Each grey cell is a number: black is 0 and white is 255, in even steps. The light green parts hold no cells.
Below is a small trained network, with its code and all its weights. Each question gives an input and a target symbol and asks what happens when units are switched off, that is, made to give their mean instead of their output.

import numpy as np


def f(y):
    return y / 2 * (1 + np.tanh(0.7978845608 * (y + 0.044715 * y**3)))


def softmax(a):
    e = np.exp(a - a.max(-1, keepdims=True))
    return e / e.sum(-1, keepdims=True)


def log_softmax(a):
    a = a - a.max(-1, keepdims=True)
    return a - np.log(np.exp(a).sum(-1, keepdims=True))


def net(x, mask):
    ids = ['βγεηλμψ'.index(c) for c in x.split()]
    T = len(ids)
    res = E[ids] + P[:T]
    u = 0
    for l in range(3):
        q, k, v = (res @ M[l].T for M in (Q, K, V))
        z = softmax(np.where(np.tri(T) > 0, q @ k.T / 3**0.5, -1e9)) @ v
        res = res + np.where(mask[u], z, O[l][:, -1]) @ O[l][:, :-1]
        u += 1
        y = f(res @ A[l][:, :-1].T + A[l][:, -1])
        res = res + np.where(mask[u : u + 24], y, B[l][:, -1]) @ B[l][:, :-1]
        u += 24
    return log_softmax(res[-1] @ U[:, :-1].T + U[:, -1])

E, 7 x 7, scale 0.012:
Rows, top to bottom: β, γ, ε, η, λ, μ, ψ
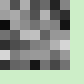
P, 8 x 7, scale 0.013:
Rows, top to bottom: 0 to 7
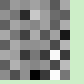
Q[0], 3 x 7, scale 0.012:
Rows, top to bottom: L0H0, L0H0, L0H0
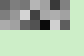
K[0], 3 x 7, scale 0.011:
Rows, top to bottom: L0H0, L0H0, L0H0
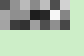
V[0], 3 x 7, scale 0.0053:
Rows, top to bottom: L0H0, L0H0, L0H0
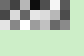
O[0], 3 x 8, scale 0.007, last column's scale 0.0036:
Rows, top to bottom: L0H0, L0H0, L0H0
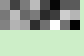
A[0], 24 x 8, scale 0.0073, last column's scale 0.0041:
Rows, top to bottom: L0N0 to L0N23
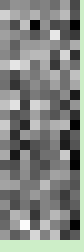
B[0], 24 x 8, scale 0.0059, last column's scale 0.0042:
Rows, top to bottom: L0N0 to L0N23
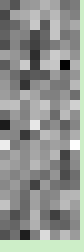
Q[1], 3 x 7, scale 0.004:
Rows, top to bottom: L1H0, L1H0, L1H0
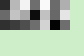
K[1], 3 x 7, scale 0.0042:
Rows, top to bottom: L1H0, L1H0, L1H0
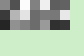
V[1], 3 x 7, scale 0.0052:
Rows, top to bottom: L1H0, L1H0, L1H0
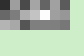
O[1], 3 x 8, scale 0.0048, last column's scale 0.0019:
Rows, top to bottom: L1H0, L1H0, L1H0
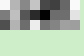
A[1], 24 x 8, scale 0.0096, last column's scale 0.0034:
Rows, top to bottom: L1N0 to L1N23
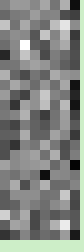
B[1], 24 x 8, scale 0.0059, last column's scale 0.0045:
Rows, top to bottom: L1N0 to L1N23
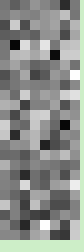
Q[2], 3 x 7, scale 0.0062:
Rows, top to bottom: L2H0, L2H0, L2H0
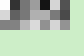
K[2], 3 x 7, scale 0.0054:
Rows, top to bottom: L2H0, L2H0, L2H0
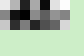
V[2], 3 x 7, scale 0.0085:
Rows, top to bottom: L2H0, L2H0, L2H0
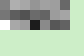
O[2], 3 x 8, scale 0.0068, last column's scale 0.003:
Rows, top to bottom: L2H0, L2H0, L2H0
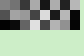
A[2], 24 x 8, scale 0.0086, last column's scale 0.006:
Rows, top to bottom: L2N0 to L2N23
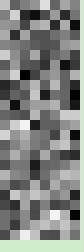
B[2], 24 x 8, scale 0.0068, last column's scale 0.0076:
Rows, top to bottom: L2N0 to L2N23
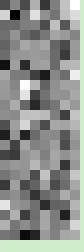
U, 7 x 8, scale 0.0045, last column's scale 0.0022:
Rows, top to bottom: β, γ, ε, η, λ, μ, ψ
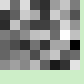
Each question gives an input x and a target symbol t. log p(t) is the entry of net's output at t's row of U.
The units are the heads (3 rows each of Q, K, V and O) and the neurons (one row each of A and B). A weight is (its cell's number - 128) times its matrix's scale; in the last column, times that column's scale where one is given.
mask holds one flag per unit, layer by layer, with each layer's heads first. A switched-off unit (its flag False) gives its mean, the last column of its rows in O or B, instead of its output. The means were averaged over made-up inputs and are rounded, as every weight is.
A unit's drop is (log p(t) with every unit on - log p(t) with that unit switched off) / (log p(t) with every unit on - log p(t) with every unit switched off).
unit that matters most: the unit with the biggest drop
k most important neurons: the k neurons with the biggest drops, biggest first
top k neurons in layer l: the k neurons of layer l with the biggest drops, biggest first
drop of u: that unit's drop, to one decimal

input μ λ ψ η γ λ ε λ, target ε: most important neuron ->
[L2N13]
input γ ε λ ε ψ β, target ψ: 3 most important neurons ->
[L2N5, L2N11, L2N4]
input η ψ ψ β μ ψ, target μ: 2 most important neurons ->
[L2N21, L1N7]
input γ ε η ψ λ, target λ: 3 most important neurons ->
[L1N22, L2N7, L2N0]
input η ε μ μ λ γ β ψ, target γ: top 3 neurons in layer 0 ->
[L0N10, L0N2, L0N14]
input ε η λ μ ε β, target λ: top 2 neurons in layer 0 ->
[L0N10, L0N3]
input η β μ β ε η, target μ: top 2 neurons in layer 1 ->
[L1N7, L1N9]
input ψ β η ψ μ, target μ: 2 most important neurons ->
[L0N6, L2N21]
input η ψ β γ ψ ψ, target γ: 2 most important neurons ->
[L0N10, L2N8]
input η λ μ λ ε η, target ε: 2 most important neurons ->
[L0N23, L2N13]
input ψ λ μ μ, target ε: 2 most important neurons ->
[L2N13, L0N10]
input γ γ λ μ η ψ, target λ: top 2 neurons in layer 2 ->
[L2N1, L2N6]
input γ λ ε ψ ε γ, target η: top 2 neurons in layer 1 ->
[L1N9, L1N18]
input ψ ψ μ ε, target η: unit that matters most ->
L1N9
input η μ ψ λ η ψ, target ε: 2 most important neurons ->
[L0N14, L2N13]
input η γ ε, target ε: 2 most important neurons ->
[L1N5, L2N23]
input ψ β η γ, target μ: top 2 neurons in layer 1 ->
[L1N9, L1N18]
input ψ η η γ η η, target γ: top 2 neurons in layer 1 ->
[L1N7, L1N22]
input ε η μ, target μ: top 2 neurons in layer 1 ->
[L1N4, L1N22]
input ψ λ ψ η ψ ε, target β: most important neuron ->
[L2N7]
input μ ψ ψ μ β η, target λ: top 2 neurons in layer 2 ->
[L2N1, L2N7]
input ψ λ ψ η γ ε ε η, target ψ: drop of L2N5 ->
0.1
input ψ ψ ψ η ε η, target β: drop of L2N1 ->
0.2
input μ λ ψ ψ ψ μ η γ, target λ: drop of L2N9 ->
0.0
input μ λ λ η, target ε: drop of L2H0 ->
0.9
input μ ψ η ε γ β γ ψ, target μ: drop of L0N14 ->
0.2
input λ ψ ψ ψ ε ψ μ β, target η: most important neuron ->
[L0N13]
